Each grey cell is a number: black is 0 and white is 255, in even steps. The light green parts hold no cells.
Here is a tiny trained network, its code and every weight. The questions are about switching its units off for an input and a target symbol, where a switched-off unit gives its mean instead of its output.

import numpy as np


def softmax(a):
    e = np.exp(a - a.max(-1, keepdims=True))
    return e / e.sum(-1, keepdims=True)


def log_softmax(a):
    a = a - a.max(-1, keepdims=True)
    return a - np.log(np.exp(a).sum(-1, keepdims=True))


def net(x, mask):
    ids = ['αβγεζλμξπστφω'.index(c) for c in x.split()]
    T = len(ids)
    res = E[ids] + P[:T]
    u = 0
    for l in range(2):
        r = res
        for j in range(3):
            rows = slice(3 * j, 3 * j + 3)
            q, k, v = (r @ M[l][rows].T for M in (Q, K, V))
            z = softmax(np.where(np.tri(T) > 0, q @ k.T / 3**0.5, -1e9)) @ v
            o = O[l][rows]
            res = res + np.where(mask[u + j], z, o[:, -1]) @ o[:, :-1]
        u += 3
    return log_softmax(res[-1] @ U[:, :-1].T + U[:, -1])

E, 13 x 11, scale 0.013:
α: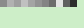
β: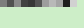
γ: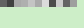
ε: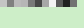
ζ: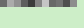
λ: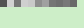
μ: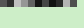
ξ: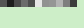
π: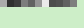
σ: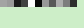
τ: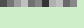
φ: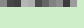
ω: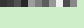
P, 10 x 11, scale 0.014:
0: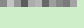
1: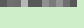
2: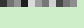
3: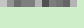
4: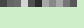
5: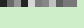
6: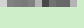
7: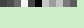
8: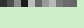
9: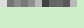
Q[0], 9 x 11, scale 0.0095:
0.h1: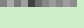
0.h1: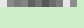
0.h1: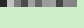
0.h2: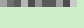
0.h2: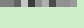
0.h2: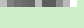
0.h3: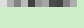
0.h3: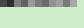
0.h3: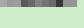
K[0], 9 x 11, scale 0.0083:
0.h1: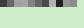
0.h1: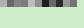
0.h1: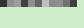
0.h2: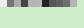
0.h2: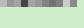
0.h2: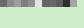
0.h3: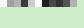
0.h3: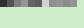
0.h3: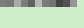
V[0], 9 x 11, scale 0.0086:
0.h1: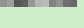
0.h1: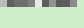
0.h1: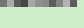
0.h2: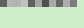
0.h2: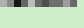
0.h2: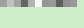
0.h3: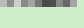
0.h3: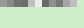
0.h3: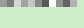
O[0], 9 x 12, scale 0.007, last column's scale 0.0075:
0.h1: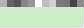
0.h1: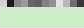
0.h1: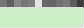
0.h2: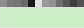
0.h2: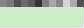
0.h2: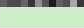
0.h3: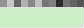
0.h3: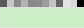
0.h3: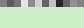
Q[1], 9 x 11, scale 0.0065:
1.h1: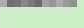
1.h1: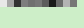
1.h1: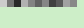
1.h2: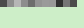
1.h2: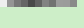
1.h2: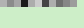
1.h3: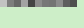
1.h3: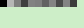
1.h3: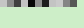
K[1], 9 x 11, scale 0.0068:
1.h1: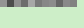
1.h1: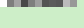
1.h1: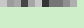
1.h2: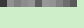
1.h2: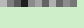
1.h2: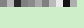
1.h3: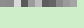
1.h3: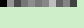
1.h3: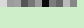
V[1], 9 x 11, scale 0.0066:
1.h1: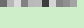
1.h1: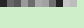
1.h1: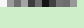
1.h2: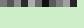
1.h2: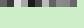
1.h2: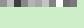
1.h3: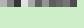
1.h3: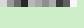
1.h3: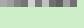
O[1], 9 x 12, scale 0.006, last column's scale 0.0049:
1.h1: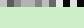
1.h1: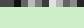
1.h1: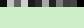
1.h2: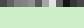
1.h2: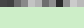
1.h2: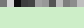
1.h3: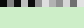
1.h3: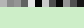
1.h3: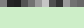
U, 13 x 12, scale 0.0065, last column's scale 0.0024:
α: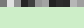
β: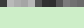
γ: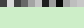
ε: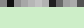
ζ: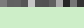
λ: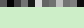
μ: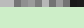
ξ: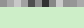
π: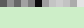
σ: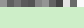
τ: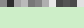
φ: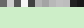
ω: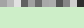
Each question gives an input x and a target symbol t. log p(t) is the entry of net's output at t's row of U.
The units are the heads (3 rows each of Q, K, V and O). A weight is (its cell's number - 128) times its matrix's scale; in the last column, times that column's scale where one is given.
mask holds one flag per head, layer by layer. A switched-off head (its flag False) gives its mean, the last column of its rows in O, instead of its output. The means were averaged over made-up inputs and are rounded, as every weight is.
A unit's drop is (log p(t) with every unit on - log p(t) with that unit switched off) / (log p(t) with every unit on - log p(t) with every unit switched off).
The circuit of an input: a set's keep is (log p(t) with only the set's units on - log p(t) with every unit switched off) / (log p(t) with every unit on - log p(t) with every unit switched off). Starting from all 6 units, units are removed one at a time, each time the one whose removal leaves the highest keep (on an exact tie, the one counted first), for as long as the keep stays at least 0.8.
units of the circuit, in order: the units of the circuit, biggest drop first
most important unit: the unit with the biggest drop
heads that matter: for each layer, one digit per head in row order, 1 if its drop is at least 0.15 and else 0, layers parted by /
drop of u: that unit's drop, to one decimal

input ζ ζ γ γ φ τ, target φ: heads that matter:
010 / 101
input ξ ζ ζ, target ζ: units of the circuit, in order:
(0.h3; 1.h1)
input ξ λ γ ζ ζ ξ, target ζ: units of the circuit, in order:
(0.h3; 0.h1)
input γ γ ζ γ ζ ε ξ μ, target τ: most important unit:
1.h2
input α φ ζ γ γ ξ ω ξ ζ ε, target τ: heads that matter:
101 / 000
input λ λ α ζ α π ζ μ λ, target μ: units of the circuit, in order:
(0.h2; 0.h3)
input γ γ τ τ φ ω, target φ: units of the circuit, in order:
(0.h2; 1.h3; 1.h1)
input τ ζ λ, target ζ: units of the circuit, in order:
(0.h3; 1.h1)
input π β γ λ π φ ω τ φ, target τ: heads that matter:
011 / 010
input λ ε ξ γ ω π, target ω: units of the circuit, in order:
(0.h2; 1.h1)
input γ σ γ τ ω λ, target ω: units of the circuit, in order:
(1.h1; 0.h2)
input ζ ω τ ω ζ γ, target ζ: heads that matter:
001 / 100
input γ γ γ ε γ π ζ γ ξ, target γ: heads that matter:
100 / 110
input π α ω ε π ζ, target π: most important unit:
0.h3
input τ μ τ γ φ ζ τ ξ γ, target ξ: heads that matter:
001 / 101
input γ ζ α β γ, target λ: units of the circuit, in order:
(1.h3; 0.h3)
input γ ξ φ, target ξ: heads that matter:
001 / 001
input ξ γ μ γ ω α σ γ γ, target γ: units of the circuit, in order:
(0.h1; 1.h2)
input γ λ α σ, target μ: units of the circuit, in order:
(1.h2; 0.h1)
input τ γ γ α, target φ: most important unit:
0.h1
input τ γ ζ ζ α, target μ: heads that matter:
001 / 001
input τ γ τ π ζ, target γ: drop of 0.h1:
0.1
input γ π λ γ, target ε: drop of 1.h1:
0.2
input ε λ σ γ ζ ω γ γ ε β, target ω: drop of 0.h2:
-0.1
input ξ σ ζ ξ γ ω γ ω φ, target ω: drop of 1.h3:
-0.1
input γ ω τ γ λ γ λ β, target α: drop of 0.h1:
0.2
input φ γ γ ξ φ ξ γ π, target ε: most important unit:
1.h2
